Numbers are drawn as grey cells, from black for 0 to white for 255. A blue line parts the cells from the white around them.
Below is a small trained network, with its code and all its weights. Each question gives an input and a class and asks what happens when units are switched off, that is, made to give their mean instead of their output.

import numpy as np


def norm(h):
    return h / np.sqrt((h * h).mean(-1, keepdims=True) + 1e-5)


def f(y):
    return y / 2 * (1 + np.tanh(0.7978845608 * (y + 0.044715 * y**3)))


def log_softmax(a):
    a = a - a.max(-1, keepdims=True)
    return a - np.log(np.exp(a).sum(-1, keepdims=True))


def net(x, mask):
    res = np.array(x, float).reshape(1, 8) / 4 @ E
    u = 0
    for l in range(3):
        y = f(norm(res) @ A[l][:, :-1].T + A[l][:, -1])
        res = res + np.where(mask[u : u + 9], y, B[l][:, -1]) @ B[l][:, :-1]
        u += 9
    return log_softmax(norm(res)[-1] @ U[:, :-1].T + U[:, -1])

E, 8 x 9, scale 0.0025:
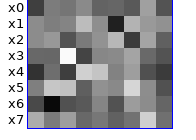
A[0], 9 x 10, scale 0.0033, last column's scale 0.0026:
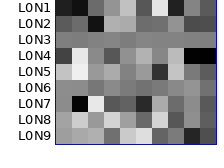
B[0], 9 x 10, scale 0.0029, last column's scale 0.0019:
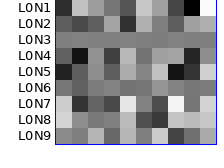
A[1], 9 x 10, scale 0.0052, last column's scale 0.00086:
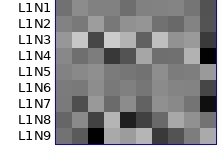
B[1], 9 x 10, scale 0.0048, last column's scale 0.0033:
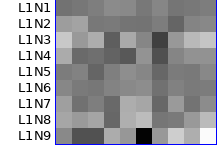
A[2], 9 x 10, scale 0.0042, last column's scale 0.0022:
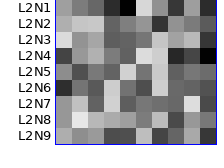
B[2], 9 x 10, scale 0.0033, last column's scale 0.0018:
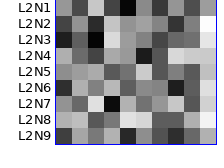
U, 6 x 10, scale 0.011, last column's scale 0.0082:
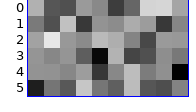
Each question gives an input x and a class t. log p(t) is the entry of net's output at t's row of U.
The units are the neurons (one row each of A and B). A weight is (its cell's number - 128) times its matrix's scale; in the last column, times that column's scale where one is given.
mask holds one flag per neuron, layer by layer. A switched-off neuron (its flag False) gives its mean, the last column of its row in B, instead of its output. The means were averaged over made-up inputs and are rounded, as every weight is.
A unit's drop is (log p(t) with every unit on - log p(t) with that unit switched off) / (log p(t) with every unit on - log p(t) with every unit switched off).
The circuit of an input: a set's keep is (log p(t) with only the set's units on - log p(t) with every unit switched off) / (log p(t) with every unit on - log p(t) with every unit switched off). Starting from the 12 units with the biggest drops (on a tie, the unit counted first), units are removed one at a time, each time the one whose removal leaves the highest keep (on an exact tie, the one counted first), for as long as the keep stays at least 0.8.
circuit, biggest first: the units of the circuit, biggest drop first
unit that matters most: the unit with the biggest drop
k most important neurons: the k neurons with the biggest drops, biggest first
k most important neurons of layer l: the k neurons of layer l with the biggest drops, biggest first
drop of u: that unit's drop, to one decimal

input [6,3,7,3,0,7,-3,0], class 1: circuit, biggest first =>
[L0N4]
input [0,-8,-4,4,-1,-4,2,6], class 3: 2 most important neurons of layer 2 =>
[L2N9 L2N7]
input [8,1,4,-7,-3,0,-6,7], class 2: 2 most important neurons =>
[L1N8 L0N7]
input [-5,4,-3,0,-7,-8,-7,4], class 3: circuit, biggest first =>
[L1N9 L2N9]
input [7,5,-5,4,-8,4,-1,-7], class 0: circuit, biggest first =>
[L0N7 L2N3]
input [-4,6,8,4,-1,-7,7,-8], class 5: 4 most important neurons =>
[L0N1 L1N3 L2N6 L0N8]
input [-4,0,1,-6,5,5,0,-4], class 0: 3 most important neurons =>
[L1N9 L1N3 L0N8]
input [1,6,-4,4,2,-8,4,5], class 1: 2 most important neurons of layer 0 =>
[L0N1 L0N7]
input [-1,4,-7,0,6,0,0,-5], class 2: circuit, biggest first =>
[L2N8 L1N3]
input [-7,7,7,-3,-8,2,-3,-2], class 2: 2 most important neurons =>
[L1N9 L0N5]
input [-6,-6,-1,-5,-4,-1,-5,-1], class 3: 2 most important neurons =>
[L2N1 L1N4]
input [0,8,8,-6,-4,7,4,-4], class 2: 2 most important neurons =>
[L1N8 L0N7]
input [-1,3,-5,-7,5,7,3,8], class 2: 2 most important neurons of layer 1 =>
[L1N9 L1N8]
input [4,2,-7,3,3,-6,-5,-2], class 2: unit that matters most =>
L0N5
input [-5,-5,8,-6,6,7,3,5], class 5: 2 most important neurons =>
[L0N4 L0N2]
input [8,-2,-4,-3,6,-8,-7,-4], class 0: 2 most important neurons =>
[L1N9 L1N8]
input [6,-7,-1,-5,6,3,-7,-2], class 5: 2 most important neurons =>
[L1N9 L0N4]
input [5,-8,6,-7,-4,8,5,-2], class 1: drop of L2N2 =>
0.2
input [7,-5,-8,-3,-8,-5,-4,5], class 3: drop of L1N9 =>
0.1
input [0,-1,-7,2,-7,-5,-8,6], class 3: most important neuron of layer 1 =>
[L1N9]
